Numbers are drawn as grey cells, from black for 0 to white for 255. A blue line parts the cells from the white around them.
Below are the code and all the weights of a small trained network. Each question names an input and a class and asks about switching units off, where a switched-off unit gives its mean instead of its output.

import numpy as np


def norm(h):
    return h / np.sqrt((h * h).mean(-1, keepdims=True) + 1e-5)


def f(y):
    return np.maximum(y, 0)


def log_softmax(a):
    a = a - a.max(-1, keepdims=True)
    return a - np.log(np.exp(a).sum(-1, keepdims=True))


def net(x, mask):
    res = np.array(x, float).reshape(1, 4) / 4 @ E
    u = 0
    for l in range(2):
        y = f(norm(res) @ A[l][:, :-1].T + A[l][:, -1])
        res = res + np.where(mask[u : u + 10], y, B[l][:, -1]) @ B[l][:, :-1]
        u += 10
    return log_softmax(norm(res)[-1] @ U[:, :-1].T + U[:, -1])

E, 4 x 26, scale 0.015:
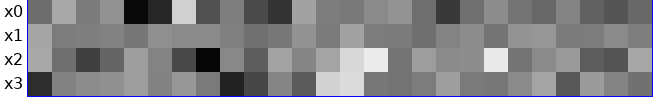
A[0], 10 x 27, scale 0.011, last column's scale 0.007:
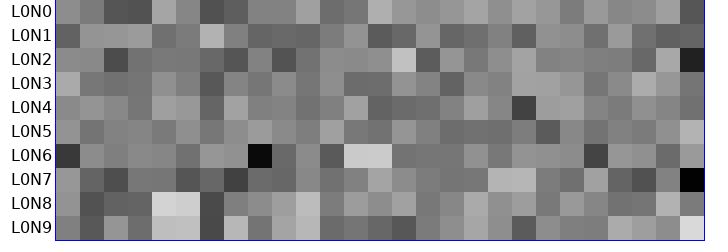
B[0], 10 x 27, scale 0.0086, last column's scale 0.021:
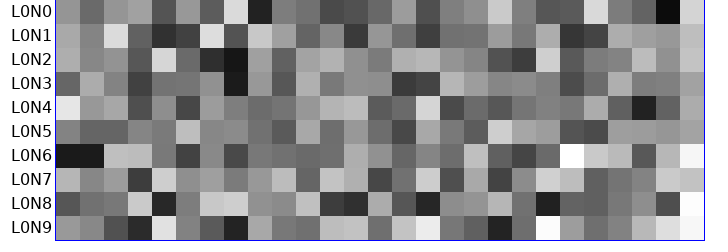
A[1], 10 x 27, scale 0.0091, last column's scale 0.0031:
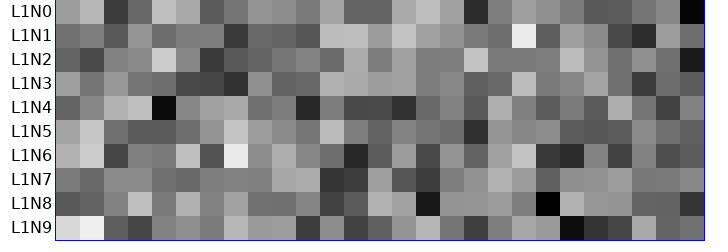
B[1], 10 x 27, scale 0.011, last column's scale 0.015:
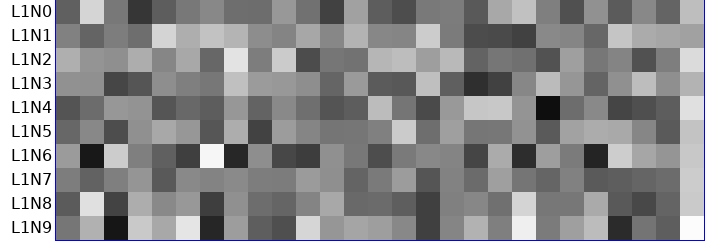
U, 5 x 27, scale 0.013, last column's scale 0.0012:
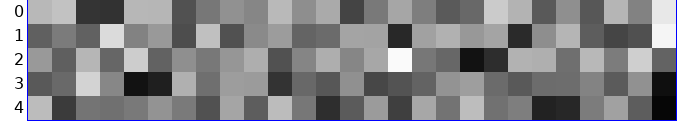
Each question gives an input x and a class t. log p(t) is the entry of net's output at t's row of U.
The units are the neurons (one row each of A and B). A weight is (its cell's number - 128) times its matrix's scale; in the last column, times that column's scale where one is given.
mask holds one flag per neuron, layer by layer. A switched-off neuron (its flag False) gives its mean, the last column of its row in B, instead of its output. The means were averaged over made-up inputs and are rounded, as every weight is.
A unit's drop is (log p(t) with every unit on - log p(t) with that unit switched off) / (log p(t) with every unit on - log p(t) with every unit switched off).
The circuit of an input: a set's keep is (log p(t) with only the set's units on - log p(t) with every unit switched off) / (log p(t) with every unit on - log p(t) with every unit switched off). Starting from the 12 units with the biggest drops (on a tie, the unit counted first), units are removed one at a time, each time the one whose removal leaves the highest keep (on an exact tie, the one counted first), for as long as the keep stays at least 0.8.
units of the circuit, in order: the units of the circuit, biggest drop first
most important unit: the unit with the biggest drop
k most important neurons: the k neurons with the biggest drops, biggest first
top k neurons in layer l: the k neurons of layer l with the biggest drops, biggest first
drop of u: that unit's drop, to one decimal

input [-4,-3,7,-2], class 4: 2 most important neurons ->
(L0N6; L0N8)
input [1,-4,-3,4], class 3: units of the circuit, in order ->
(L0N1)
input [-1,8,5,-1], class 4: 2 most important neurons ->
(L0N6; L0N8)
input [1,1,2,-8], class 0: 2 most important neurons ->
(L0N8; L0N6)
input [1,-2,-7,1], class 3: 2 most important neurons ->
(L0N1; L0N2)
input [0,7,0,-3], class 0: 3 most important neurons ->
(L0N8; L0N0; L0N6)
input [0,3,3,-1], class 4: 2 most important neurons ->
(L0N9; L0N8)
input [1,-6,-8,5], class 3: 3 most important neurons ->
(L0N1; L0N2; L0N7)
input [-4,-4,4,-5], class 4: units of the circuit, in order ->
(L0N8; L0N6; L1N6)
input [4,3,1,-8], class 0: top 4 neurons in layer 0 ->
(L0N8; L0N6; L0N0; L0N1)
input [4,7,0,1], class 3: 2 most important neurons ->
(L0N9; L0N1)
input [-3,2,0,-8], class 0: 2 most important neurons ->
(L0N9; L0N6)
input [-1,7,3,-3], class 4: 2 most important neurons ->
(L0N6; L1N6)
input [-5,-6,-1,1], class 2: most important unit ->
L0N9
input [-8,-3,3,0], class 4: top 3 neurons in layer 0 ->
(L0N8; L0N6; L0N9)
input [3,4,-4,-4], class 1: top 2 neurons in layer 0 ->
(L0N6; L0N9)
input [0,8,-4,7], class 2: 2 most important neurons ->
(L0N8; L0N0)
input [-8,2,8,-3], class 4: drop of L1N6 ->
0.3
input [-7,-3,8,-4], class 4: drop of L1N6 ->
0.2
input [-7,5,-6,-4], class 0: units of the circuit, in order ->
(L0N6)
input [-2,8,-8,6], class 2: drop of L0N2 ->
0.0
